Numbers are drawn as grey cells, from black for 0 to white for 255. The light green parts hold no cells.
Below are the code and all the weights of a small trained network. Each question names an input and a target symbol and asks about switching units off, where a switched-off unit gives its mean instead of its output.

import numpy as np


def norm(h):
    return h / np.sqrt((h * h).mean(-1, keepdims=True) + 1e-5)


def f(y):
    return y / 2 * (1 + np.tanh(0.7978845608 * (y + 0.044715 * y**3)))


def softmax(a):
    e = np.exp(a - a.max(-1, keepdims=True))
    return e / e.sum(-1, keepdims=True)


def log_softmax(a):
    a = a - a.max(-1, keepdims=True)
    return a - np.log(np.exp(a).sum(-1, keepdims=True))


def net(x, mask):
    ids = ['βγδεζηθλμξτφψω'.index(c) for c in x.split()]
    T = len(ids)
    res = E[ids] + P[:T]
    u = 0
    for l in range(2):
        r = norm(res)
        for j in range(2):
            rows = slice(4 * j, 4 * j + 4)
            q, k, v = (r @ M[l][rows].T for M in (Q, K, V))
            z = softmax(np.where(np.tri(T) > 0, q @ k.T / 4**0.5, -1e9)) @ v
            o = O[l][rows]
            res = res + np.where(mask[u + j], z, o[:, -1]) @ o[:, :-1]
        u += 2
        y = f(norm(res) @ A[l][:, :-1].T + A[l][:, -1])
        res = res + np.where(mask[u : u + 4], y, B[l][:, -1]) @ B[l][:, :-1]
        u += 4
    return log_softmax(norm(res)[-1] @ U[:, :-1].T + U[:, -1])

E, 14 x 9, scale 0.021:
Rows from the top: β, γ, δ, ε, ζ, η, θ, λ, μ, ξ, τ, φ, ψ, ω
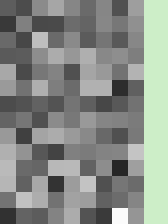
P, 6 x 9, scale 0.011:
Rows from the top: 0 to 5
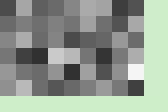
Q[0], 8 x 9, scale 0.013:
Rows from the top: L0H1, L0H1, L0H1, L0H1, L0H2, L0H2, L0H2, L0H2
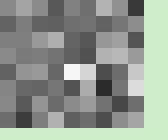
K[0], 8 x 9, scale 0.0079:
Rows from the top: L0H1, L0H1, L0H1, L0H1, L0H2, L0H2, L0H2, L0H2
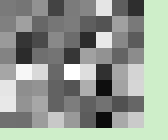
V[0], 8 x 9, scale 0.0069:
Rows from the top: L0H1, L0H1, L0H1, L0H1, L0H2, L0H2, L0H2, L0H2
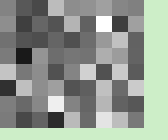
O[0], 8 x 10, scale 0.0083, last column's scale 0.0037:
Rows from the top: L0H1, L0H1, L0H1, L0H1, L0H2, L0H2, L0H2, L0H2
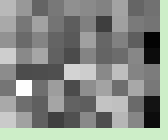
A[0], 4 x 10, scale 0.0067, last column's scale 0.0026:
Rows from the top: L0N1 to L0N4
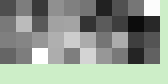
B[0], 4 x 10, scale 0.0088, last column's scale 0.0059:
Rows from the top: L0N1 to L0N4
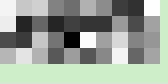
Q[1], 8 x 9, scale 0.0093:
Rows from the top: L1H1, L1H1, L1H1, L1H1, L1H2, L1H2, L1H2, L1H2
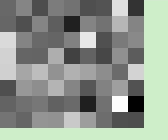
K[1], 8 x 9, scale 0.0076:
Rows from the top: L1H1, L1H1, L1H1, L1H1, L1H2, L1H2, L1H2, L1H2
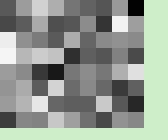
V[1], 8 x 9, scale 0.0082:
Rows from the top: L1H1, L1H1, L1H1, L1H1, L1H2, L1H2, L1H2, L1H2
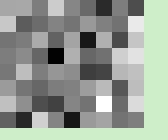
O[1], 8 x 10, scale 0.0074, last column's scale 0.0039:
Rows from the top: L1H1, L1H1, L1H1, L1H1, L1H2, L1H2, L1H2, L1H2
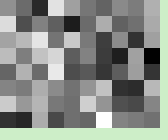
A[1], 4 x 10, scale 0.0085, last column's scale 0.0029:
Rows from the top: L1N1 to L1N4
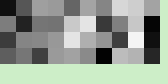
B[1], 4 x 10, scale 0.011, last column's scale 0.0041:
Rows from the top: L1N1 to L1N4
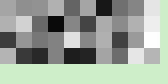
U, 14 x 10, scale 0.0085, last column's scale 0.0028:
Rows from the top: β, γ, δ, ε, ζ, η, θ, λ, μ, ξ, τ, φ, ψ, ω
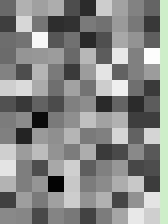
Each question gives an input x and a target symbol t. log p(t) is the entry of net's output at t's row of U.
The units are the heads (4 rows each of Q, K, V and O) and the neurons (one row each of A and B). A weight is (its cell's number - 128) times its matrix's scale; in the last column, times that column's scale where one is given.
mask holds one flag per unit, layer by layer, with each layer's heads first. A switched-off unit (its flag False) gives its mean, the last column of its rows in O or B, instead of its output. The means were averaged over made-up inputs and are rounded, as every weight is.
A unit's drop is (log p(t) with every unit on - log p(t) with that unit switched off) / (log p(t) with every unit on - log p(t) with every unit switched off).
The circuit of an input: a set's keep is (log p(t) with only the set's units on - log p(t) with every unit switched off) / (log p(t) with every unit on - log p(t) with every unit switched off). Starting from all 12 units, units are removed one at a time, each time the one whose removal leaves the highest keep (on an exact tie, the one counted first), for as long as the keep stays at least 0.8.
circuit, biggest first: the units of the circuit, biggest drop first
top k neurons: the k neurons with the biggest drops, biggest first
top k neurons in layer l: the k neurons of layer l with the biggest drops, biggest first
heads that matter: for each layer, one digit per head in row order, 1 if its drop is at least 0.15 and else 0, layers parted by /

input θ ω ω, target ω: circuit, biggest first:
L1N4
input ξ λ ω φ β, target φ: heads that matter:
11 / 00
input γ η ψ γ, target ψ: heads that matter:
00 / 00
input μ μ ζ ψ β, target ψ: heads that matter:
10 / 00
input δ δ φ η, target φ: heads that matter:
01 / 00
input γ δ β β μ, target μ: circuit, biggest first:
L0H2; L1H1
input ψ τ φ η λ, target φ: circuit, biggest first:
L0H2; L1N2
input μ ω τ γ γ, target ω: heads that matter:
00 / 01
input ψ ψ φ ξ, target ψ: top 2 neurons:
L1N3; L0N2
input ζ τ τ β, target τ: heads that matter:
10 / 10
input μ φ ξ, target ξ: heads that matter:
00 / 10
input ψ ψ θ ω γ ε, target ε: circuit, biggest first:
L0N3; L1N1; L0N1
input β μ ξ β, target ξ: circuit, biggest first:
L0N1; L1H2
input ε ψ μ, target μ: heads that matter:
01 / 00
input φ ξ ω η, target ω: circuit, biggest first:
L1H2
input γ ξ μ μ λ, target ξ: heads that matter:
00 / 00
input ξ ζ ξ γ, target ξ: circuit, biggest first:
L0N1; L1H1
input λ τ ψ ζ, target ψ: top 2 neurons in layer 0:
L0N2; L0N3
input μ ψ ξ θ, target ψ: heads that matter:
11 / 00
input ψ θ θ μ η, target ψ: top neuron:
L0N2
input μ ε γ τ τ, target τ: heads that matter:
11 / 10
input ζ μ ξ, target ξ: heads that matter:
00 / 00
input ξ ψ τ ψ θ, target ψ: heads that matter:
10 / 00
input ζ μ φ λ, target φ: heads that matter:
01 / 00
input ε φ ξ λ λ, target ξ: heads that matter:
00 / 10
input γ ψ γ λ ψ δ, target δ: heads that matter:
11 / 01
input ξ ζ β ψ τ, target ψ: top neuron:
L1N3
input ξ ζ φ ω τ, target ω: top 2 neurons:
L1N4; L0N2
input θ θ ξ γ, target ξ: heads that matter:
00 / 00
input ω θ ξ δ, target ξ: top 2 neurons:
L0N1; L0N2
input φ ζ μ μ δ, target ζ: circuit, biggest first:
L1H2; L1H1
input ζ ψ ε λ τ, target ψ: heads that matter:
11 / 00
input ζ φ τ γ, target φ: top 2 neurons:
L1N2; L0N1
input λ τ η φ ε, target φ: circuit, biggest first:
L1N2
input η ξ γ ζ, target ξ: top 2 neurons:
L0N3; L1N4
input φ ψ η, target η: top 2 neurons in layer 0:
L0N4; L0N3
